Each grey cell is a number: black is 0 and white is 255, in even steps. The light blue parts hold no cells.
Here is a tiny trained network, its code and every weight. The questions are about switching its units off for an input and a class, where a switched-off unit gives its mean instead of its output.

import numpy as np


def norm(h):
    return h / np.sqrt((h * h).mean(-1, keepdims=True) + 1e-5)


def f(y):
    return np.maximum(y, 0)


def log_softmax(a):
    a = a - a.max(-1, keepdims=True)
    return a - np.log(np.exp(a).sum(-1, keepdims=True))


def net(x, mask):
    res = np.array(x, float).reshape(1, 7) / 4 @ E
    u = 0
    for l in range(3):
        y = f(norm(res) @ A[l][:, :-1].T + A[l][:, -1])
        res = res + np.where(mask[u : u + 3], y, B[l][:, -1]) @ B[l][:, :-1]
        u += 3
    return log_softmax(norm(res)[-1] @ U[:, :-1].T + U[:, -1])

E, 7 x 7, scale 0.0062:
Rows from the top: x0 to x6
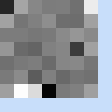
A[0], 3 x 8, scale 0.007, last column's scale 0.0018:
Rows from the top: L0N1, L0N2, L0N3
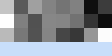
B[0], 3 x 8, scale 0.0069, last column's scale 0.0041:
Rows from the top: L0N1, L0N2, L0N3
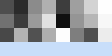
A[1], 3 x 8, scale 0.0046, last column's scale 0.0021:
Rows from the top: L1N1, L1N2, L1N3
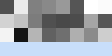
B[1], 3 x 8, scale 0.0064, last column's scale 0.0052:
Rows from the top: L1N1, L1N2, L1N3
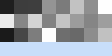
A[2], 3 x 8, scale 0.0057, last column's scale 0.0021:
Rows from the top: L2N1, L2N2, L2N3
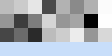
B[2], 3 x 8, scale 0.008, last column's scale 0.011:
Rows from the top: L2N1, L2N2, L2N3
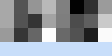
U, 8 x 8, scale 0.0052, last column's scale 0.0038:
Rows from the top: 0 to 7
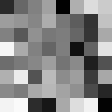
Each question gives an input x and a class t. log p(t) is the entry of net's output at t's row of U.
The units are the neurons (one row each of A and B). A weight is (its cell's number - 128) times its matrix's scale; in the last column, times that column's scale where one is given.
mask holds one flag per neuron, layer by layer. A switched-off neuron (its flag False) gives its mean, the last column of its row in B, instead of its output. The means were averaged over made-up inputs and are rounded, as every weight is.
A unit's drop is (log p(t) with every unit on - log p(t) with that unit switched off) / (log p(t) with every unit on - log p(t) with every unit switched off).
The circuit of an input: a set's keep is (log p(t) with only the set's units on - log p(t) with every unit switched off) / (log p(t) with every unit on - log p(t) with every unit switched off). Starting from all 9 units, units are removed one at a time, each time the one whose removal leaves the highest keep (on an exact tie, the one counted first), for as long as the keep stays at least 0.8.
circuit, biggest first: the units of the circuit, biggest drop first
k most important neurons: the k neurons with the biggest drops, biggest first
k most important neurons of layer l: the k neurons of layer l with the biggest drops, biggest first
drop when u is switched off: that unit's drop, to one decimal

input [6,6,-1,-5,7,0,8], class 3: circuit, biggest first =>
(L2N1 L0N1)
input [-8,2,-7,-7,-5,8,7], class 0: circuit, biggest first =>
(L0N1 L0N2 L2N3)
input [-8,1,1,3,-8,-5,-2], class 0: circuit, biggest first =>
(L0N2 L0N1)
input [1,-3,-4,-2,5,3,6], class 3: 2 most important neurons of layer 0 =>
(L0N3 L0N1)
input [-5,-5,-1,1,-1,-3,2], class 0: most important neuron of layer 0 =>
(L0N1)
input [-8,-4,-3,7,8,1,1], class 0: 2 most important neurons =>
(L0N2 L0N1)
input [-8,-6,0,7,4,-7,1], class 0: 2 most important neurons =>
(L0N1 L0N2)
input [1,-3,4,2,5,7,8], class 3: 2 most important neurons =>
(L2N1 L2N3)
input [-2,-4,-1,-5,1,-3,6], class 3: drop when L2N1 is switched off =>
0.6
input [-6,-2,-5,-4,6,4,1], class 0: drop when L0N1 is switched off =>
0.4
